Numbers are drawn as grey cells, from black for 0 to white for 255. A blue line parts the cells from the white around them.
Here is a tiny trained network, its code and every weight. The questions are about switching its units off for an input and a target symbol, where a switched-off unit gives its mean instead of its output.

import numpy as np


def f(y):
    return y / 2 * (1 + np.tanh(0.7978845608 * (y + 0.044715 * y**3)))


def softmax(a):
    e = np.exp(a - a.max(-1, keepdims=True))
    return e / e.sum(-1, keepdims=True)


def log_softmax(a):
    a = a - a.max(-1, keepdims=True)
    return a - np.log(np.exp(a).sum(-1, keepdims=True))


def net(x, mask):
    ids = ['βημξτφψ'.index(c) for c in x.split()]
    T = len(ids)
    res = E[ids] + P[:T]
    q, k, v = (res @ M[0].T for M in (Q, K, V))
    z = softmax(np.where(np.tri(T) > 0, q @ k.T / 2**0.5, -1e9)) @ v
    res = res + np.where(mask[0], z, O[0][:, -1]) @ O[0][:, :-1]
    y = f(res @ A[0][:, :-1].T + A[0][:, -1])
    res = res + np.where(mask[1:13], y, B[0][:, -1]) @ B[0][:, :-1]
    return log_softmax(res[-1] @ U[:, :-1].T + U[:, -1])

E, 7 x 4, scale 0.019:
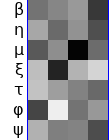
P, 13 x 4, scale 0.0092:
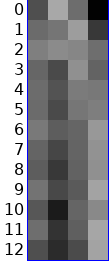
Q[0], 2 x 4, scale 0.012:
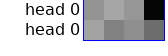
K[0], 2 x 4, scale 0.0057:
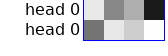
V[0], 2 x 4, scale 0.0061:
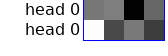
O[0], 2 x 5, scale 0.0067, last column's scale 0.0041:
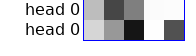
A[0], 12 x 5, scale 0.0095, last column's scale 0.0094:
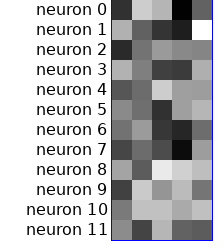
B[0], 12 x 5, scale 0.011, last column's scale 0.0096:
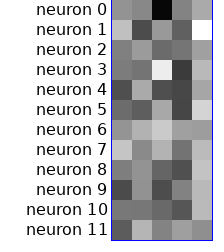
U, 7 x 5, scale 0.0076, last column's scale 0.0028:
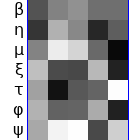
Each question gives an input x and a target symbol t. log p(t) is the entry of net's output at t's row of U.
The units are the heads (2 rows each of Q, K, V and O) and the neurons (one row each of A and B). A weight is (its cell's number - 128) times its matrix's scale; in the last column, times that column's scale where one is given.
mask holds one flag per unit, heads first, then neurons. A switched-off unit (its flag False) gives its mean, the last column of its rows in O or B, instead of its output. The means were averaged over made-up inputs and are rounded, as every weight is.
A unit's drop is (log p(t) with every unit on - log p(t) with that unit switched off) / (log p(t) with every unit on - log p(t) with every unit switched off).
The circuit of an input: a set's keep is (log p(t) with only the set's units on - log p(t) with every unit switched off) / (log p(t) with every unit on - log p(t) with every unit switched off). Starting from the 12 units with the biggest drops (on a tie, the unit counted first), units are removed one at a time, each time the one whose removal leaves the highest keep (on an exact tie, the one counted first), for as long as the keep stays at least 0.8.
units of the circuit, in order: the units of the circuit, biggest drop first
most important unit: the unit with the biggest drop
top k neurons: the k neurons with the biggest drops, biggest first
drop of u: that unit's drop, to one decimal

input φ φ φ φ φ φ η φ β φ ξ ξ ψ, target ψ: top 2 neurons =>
[neuron 7; neuron 3]
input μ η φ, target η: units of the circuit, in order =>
[neuron 9; neuron 10]
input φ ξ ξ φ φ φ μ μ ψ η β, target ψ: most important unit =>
neuron 7
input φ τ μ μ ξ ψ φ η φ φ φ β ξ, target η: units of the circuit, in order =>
[head 0; neuron 4; neuron 8]
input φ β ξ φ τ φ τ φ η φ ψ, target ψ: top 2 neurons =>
[neuron 3; neuron 0]
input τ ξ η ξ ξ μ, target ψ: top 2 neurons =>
[neuron 6; neuron 3]
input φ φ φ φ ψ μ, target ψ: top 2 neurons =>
[neuron 6; neuron 7]
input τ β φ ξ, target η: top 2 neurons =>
[neuron 4; neuron 8]
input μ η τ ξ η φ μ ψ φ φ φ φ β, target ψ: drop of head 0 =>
0.1
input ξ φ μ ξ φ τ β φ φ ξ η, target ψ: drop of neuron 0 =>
0.3
